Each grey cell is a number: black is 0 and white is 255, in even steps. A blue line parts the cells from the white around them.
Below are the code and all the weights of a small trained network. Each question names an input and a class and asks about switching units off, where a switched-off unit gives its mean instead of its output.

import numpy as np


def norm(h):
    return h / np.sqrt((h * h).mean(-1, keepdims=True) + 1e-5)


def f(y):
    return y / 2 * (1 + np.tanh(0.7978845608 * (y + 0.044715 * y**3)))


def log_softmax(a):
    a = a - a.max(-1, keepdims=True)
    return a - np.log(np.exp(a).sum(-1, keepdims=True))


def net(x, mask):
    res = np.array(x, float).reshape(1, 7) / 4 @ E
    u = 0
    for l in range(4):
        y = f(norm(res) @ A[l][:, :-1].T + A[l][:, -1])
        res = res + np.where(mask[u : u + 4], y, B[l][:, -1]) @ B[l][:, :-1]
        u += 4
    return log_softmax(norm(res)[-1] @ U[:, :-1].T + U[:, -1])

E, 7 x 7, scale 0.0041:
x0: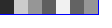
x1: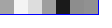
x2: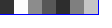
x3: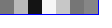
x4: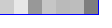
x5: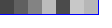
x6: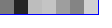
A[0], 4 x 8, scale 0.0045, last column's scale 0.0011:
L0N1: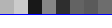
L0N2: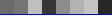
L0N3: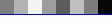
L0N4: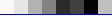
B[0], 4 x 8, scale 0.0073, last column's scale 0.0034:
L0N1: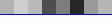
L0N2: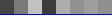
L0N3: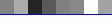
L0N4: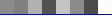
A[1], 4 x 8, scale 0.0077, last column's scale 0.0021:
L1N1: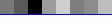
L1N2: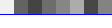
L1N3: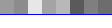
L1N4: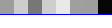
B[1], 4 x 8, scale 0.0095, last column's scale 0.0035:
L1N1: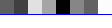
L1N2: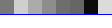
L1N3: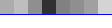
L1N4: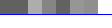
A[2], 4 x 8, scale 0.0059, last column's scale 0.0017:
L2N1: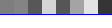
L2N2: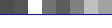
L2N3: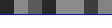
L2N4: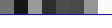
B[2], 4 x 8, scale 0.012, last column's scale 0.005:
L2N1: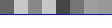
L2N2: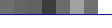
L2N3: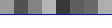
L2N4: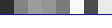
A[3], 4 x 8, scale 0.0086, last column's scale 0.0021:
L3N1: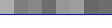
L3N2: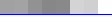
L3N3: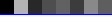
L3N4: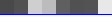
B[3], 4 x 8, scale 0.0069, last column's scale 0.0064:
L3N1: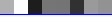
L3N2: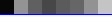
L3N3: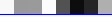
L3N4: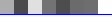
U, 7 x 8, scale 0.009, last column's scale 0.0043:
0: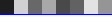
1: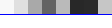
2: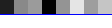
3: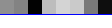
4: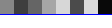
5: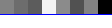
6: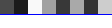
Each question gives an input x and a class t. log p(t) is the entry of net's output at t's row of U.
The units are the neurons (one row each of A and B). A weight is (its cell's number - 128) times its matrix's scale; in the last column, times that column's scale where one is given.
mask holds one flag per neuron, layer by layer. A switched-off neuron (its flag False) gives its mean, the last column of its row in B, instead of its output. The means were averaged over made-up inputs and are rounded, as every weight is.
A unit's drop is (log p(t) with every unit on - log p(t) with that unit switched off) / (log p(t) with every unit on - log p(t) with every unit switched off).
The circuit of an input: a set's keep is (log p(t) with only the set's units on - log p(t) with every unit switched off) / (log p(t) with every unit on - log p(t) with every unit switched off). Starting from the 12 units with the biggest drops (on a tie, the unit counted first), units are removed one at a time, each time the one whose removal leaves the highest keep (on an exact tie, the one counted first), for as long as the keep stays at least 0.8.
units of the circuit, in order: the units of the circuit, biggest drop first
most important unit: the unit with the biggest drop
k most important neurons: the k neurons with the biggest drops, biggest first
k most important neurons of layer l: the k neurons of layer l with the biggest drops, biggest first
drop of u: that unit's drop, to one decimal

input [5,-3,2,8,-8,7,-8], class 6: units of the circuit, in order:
[L1N1]
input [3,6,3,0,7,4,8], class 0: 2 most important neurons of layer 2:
[L2N1, L2N4]
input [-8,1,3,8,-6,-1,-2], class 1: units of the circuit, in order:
[L0N1, L1N1]
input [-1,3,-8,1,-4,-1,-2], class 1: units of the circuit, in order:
[L1N2, L2N4]
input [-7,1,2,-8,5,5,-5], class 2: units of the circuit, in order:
[L3N3, L0N3, L1N1]
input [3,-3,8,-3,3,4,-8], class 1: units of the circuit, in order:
[L3N3, L1N1]
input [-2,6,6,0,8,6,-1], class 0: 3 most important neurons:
[L0N3, L2N1, L2N4]
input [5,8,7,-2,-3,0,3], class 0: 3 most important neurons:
[L3N3, L0N3, L1N1]
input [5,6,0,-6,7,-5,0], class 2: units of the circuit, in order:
[L3N3, L0N3]
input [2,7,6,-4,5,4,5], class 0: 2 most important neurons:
[L0N3, L2N1]
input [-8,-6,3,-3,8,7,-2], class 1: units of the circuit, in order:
[L1N2, L2N4, L1N1]
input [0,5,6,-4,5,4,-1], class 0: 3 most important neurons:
[L0N3, L2N4, L1N1]
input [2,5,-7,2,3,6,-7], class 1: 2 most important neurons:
[L2N4, L1N2]
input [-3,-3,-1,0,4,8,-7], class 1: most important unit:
L0N1
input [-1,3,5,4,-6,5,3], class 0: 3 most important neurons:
[L1N1, L2N1, L1N2]
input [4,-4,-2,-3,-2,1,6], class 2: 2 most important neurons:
[L2N2, L1N2]
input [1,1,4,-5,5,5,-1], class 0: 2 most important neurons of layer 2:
[L2N4, L2N1]
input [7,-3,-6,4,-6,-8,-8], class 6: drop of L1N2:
0.0
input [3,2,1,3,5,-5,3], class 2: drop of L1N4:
0.3
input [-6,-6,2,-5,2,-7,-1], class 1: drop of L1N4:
0.1
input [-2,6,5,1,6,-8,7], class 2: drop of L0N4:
0.2
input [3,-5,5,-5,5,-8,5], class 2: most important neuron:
[L1N2]
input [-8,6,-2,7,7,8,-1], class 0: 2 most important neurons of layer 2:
[L2N4, L2N3]
